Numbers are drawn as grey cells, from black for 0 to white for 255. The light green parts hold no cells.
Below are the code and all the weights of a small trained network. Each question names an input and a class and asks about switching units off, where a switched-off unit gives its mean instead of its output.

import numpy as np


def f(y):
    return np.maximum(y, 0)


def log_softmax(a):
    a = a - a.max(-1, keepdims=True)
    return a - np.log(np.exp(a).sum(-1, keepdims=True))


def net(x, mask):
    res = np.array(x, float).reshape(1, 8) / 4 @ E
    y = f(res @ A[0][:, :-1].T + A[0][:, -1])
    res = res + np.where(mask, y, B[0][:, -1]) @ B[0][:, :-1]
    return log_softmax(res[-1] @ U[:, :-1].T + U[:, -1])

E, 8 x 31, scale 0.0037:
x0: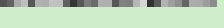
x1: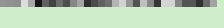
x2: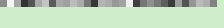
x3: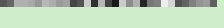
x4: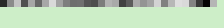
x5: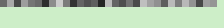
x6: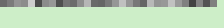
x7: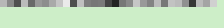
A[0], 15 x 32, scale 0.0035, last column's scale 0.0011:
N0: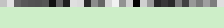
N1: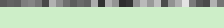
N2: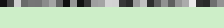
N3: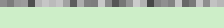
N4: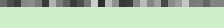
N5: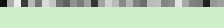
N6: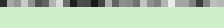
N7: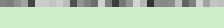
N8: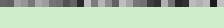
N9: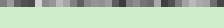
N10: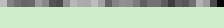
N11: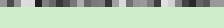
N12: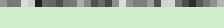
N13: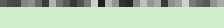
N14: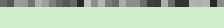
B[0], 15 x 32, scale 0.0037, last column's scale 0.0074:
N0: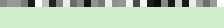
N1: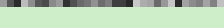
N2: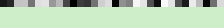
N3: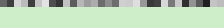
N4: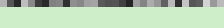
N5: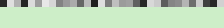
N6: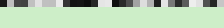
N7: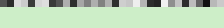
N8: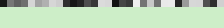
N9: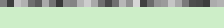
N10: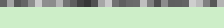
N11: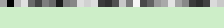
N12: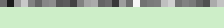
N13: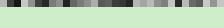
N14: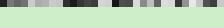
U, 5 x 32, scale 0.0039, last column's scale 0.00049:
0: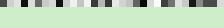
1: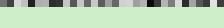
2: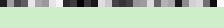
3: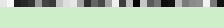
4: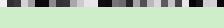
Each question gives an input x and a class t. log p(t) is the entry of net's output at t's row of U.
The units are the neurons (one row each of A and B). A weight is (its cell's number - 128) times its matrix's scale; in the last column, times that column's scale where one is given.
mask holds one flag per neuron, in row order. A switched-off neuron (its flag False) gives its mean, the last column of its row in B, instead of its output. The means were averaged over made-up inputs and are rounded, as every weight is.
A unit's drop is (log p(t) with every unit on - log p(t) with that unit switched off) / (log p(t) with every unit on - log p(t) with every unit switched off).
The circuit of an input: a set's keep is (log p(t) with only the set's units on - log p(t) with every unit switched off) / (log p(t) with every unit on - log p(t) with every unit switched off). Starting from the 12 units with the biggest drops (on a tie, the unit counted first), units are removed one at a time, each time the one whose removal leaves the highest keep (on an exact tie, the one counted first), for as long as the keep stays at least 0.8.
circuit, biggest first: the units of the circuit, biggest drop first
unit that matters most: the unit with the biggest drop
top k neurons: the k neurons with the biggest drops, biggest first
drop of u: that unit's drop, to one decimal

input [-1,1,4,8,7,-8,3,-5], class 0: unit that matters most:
N5
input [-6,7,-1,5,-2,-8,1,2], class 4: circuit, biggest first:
[N0; N11]
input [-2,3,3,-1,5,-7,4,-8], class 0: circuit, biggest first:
[N5; N6]
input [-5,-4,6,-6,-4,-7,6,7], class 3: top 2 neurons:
[N2; N11]
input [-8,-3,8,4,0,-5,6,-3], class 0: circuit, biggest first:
[N2; N5]
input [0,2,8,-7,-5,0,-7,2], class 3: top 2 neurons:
[N2; N11]
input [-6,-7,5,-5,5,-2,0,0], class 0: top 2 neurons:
[N5; N9]
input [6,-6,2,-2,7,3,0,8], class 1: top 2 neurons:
[N7; N3]
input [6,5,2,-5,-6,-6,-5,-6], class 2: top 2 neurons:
[N8; N14]
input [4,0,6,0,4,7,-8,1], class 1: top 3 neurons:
[N7; N3; N8]
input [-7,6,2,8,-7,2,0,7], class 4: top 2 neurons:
[N0; N2]
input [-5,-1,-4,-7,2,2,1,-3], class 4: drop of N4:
0.2
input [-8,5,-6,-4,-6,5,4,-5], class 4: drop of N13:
0.1
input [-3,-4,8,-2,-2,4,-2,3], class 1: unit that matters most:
N9
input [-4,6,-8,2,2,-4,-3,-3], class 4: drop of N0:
0.2
